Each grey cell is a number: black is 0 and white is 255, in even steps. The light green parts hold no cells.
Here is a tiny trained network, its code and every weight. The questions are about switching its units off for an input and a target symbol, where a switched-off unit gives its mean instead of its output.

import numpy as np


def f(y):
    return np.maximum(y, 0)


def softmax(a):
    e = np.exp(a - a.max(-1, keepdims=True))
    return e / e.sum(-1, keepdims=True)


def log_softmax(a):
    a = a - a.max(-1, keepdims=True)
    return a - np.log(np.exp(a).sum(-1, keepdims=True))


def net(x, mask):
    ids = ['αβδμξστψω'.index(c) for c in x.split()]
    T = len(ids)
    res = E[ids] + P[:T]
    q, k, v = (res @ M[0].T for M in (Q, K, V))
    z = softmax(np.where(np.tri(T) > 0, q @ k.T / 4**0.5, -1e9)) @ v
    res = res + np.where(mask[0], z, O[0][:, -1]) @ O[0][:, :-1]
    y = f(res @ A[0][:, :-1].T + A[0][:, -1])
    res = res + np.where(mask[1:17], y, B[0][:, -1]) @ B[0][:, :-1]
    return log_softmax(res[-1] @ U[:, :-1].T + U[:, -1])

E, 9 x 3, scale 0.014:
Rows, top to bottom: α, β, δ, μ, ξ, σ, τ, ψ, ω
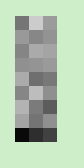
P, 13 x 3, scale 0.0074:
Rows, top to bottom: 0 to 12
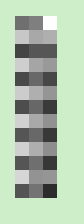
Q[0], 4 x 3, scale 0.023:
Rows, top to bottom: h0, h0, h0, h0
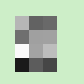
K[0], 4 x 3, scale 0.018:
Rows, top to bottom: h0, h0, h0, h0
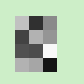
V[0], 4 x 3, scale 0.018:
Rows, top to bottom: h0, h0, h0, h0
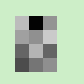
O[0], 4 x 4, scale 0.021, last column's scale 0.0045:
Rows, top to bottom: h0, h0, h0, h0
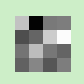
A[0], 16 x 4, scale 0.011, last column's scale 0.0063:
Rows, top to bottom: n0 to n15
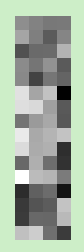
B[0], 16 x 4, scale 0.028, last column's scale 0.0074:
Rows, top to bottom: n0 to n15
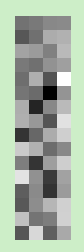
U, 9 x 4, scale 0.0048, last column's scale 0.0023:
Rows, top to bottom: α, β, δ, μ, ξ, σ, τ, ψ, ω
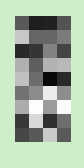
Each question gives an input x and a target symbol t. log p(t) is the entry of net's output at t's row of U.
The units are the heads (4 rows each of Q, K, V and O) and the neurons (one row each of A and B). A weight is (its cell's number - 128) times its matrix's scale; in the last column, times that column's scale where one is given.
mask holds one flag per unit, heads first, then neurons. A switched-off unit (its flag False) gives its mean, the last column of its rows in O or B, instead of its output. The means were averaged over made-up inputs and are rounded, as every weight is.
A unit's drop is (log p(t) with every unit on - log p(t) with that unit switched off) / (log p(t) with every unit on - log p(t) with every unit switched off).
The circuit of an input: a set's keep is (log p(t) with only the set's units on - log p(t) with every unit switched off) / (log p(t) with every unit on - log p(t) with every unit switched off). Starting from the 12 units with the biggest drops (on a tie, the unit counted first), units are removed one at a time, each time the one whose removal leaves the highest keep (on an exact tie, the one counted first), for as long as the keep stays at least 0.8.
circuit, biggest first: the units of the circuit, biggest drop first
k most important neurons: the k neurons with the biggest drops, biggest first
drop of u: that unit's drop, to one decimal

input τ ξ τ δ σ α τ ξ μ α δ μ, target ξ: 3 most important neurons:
[n11, n5, n9]
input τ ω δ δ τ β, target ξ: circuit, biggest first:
[n11]
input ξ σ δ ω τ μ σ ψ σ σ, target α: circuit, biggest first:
[h0, n5]
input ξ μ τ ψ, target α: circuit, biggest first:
[h0, n5]
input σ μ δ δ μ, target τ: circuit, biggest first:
[h0, n8]
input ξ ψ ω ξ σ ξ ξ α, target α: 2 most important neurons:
[n8, n5]
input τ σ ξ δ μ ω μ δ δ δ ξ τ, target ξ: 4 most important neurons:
[n11, n5, n9, n13]
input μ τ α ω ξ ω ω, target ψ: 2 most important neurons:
[n4, n12]
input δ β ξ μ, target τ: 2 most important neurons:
[n7, n6]
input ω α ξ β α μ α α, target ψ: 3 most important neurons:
[n15, n10, n14]
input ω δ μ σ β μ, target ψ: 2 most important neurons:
[n15, n10]
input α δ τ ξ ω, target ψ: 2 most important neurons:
[n4, n13]
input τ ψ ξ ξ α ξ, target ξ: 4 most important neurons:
[n11, n5, n9, n4]
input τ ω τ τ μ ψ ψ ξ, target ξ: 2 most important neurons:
[n11, n9]
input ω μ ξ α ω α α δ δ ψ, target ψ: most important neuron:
[n15]
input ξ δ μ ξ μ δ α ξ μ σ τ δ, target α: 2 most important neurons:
[n5, n8]
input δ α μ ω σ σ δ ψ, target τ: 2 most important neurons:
[n7, n10]
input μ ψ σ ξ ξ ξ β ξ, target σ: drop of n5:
0.1
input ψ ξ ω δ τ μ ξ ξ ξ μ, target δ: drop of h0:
1.5
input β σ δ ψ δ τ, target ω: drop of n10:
-0.1
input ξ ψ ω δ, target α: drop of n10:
-0.1
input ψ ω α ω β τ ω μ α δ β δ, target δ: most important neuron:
[n8]
